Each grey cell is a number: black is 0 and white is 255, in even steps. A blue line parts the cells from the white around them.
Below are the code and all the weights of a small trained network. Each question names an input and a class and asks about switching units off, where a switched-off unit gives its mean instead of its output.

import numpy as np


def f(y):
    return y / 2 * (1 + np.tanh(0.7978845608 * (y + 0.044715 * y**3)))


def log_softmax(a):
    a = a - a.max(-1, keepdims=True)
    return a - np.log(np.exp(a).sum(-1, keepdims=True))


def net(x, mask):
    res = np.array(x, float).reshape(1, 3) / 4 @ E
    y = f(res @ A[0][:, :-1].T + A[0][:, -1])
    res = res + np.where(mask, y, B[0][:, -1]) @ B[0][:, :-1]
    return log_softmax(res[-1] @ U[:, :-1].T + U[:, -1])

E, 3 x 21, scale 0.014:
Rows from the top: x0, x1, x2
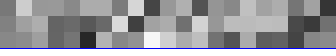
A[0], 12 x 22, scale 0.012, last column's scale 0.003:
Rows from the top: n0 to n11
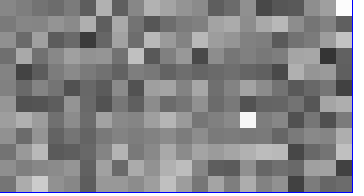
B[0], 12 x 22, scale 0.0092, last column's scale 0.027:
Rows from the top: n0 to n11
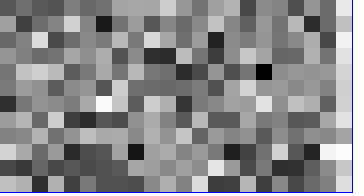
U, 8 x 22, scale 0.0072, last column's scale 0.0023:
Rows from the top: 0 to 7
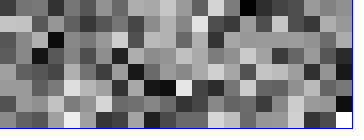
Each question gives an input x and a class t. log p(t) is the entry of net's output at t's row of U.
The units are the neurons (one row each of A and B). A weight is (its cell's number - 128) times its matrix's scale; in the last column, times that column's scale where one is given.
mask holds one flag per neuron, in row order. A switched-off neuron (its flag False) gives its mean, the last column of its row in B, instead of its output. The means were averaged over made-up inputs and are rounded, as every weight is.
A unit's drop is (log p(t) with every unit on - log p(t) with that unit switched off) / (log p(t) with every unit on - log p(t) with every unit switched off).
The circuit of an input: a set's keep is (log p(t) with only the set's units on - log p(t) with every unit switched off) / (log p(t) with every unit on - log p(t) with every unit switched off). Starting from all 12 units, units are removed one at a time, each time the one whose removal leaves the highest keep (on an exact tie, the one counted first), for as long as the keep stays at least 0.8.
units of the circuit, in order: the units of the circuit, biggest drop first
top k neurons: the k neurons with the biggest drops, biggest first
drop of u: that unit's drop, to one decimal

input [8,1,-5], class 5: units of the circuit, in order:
[n3]
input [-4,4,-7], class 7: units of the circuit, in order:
[n9 n1]
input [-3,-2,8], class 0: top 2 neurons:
[n10 n0]
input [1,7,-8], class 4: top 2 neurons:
[n1 n9]
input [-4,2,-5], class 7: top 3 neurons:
[n9 n2 n1]
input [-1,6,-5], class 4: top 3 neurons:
[n1 n11 n7]
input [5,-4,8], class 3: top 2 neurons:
[n9 n10]
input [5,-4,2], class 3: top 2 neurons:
[n10 n4]
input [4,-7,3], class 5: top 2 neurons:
[n3 n9]
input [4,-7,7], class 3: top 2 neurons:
[n3 n9]
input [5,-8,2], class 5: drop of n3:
0.9
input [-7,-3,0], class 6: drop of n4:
0.4
